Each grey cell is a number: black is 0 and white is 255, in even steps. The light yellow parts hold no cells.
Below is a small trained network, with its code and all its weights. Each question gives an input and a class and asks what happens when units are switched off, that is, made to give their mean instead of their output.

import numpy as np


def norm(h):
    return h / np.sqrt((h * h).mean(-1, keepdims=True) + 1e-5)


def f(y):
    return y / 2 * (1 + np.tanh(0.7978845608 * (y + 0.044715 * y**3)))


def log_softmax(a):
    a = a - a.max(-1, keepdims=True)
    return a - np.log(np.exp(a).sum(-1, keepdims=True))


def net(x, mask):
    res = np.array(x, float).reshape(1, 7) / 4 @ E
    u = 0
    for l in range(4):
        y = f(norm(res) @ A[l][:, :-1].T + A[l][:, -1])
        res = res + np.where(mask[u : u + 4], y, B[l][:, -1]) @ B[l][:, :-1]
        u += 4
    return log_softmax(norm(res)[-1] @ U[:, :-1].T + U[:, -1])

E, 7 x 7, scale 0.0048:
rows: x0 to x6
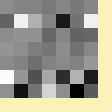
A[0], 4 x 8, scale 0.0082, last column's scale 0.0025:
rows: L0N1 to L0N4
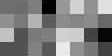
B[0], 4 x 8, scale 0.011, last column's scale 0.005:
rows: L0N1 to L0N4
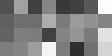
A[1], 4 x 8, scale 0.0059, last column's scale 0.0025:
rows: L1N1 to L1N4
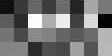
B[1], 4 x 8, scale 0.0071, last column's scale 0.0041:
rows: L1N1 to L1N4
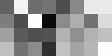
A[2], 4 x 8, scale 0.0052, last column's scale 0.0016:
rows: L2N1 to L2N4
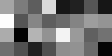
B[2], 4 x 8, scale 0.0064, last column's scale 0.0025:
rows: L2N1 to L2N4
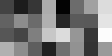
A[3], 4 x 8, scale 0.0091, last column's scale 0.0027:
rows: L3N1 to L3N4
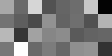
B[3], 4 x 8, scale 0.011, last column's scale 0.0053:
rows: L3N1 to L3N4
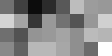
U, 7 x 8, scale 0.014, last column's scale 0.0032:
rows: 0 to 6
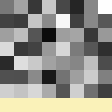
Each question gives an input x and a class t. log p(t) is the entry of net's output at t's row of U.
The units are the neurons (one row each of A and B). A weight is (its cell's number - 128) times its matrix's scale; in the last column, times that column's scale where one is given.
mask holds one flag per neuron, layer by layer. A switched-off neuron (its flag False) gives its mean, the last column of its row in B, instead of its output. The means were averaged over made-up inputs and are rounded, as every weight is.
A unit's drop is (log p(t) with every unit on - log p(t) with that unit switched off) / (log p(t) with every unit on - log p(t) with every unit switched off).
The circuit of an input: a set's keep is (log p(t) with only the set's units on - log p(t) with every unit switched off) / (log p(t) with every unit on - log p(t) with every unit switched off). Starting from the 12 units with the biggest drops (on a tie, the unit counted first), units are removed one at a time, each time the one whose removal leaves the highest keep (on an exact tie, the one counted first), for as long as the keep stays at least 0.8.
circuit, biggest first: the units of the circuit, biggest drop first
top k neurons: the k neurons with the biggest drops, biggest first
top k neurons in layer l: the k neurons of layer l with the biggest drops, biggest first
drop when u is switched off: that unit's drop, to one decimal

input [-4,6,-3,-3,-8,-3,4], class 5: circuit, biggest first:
(L0N1; L3N1)
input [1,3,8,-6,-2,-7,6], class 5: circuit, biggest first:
(L3N1; L1N2)
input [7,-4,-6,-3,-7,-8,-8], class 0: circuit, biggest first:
(L0N1)
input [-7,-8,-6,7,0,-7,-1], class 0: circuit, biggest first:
(L0N1; L0N4)
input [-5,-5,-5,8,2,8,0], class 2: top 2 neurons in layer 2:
(L2N4; L2N1)
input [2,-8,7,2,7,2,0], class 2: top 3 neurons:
(L0N3; L2N4; L3N4)
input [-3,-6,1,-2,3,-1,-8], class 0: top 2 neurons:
(L0N1; L0N4)
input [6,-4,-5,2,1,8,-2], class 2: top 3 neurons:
(L0N3; L0N4; L3N4)
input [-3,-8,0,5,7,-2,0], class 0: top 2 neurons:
(L0N4; L1N4)
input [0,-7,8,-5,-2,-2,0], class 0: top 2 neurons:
(L0N4; L1N4)
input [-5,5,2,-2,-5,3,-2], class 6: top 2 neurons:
(L0N4; L1N2)
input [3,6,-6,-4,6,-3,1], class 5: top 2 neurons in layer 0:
(L0N1; L0N3)
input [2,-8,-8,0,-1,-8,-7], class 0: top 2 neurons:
(L0N1; L0N4)
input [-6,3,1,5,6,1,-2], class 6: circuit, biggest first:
(L3N4)
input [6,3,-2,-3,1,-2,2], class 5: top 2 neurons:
(L0N1; L3N1)
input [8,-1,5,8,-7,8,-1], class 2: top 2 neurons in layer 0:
(L0N4; L0N3)
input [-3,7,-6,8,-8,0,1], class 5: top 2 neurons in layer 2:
(L2N2; L2N3)
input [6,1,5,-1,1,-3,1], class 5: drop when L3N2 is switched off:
0.0
